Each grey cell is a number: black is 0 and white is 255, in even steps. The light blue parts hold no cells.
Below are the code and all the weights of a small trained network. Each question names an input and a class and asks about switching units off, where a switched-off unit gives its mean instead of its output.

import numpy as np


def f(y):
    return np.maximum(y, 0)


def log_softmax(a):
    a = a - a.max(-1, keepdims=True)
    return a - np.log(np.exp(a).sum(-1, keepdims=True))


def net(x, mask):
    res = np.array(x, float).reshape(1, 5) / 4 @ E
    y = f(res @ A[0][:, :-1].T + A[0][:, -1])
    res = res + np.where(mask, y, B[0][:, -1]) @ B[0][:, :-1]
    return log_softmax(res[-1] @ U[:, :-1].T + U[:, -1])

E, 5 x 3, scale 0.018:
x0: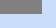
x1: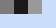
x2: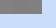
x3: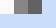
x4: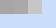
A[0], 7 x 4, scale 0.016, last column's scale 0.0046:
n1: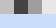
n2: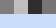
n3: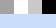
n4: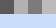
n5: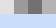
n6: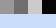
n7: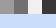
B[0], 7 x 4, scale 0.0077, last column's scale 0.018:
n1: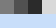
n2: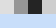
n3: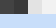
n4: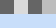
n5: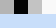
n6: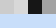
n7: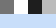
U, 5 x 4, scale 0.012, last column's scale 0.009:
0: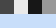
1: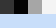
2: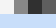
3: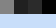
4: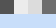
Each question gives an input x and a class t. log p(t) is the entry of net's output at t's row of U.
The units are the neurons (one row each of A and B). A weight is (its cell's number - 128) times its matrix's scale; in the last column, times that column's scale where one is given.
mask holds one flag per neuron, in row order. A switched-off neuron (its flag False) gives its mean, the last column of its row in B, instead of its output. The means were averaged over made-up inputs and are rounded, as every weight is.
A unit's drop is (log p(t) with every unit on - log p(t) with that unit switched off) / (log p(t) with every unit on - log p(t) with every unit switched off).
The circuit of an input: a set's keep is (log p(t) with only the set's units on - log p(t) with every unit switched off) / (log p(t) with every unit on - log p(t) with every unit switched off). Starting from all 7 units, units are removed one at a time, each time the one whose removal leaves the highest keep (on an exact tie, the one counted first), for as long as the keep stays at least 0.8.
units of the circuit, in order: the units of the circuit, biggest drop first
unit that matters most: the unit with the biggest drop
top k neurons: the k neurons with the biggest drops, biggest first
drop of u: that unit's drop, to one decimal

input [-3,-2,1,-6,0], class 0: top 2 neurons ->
[n3; n5]
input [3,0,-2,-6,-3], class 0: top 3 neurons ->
[n5; n3; n4]
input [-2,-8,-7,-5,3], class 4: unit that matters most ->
n3
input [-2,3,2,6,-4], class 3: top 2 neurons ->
[n3; n1]
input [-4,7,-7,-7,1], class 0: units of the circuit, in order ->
[n5; n3]
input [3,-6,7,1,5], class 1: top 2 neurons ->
[n3; n5]
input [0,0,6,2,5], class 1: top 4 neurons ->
[n3; n2; n5; n4]
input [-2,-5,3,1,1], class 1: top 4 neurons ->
[n3; n7; n6; n5]
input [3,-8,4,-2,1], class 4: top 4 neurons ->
[n3; n1; n7; n6]
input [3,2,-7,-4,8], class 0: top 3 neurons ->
[n7; n6; n5]
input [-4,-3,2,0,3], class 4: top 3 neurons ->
[n1; n5; n4]
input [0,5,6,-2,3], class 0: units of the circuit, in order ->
[n5; n7]
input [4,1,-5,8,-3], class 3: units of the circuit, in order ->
[n5; n1]
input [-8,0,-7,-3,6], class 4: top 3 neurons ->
[n3; n1; n2]
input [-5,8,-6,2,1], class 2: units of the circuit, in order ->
[n3]
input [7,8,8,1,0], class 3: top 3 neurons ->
[n1; n2; n4]
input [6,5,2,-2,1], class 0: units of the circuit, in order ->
[n5; n3]
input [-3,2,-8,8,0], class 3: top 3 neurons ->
[n5; n1; n2]
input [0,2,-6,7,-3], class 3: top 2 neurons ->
[n5; n1]
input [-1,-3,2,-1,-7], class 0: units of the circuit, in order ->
[n5]
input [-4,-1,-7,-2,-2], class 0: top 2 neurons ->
[n5; n3]
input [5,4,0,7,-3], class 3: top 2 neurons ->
[n3; n1]
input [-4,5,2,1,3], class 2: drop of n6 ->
0.1
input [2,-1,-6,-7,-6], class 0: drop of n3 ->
0.3
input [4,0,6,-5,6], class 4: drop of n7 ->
-0.1
